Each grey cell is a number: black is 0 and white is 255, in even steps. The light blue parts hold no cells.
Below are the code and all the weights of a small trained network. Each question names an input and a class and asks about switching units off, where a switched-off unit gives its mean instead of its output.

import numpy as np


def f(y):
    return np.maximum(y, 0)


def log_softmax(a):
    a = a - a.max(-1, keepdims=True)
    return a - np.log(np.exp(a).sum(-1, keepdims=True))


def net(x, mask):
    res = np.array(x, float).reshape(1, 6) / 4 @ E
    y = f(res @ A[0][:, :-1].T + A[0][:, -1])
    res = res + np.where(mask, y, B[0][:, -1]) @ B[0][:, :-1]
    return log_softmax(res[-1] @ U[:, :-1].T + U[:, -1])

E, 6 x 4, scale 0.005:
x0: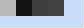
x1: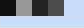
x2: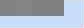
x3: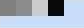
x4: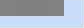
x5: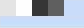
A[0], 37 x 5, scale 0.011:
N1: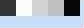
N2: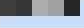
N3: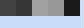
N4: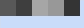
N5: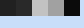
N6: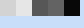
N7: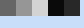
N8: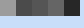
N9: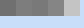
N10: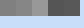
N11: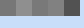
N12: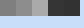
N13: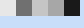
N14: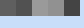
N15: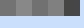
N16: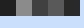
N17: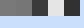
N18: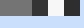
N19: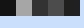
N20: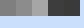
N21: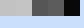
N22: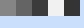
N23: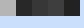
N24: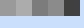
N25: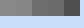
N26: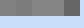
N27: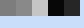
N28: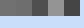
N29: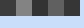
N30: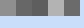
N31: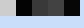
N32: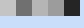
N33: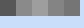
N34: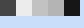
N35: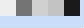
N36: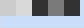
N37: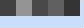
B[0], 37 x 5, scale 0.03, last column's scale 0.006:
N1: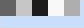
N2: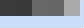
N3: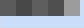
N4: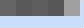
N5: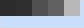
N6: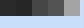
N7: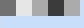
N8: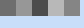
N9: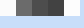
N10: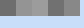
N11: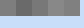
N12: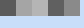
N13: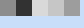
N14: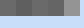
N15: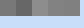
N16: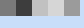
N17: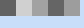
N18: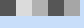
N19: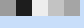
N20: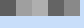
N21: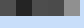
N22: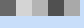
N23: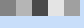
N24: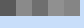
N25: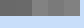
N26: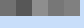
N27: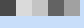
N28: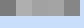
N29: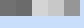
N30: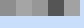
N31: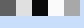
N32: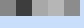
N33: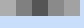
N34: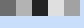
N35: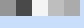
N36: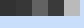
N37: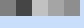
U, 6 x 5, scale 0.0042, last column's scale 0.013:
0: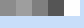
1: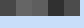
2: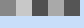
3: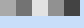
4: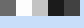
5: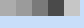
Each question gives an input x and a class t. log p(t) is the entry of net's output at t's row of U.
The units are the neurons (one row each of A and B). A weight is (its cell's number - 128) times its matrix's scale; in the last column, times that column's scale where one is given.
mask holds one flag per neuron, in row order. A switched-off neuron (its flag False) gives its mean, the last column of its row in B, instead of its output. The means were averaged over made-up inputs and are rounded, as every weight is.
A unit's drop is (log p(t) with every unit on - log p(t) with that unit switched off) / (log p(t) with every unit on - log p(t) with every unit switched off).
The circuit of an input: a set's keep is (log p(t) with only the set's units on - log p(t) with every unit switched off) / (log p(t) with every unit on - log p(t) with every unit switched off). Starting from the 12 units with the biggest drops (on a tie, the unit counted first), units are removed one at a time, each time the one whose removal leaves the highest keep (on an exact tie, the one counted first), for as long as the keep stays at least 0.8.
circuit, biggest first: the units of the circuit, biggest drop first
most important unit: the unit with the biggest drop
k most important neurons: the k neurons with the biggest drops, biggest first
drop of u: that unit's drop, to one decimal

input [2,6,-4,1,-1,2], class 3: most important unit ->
N19
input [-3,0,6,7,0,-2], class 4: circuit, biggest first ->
[N7, N27]
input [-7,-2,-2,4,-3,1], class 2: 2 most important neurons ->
[N1, N34]
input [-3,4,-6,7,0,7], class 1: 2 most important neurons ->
[N6, N36]
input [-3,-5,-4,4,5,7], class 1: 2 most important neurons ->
[N6, N36]
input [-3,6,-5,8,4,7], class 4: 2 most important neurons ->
[N7, N27]
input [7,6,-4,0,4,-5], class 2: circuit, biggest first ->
[N31, N23]
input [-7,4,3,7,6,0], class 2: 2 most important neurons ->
[N1, N34]
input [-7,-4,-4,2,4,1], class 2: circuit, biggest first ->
[N1, N34]
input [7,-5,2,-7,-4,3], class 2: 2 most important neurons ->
[N31, N23]
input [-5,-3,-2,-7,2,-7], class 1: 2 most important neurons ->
[N5, N2]
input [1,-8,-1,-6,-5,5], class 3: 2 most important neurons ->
[N35, N13]
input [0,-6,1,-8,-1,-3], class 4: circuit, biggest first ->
[N22, N18]
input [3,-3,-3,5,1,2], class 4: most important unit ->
N27
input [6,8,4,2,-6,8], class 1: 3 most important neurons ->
[N36, N6, N21]
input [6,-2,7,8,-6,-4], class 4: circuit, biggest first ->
[N27, N7]
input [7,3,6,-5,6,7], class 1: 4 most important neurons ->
[N36, N6, N21, N1]
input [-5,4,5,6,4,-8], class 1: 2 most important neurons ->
[N5, N2]
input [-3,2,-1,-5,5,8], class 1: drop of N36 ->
0.2
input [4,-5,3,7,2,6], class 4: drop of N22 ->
-0.2
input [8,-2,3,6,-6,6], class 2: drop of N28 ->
0.0
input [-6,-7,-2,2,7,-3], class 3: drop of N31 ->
0.1
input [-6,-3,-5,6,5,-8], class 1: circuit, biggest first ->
[N5]
